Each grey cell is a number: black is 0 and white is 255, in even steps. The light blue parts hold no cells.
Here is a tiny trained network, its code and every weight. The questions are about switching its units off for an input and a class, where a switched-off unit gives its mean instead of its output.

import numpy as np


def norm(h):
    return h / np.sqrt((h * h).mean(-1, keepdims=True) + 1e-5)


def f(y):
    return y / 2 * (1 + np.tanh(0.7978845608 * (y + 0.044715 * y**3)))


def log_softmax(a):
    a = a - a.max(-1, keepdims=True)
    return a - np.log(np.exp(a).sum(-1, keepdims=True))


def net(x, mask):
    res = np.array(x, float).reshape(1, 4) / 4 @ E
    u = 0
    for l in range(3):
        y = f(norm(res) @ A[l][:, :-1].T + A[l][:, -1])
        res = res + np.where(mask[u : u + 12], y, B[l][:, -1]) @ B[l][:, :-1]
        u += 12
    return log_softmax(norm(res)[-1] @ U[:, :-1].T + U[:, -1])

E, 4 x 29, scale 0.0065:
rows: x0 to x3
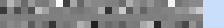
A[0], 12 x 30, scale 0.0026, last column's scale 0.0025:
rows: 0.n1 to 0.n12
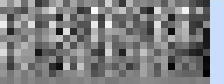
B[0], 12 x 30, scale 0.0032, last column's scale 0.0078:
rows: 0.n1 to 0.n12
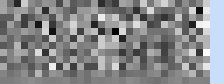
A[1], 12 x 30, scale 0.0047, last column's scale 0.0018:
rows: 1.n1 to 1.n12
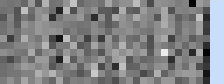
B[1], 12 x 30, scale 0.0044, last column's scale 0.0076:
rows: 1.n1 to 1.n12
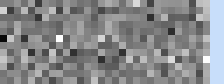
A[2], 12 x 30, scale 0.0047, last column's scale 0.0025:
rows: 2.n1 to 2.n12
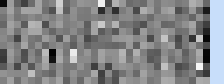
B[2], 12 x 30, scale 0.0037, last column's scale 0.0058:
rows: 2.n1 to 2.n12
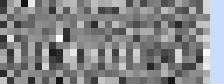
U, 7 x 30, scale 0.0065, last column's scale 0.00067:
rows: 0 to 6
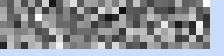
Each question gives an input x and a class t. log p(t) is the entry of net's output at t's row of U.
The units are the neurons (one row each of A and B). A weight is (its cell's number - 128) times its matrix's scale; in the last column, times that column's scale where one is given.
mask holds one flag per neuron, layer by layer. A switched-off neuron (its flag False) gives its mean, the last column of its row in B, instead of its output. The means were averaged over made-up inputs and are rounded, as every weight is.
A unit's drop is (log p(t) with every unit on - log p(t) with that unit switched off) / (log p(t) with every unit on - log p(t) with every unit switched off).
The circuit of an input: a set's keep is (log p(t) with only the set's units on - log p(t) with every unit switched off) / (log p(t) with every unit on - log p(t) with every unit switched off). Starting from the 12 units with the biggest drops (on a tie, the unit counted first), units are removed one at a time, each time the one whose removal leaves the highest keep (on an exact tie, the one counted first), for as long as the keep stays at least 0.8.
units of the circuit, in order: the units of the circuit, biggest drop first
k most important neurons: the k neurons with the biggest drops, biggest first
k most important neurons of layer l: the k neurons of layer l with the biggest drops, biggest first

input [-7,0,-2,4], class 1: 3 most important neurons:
(0.n4 0.n3 0.n1)
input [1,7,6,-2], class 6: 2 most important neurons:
(0.n5 0.n1)
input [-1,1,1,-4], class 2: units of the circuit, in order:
(0.n2)
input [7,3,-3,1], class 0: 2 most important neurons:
(0.n8 0.n2)
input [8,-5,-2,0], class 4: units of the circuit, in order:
(0.n2 0.n5)
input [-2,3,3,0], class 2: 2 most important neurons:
(0.n4 1.n2)
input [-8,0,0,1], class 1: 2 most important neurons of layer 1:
(1.n9 1.n6)
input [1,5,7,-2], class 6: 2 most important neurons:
(0.n5 0.n1)
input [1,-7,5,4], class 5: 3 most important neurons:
(0.n1 0.n10 0.n6)
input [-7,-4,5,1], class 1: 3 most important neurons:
(0.n10 0.n8 1.n9)
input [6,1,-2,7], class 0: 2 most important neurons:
(0.n2 1.n9)
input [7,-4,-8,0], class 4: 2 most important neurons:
(0.n2 1.n8)
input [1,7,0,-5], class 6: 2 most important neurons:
(0.n1 0.n5)
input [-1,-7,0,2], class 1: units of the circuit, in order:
(0.n8)
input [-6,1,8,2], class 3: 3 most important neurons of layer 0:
(0.n10 0.n8 0.n2)
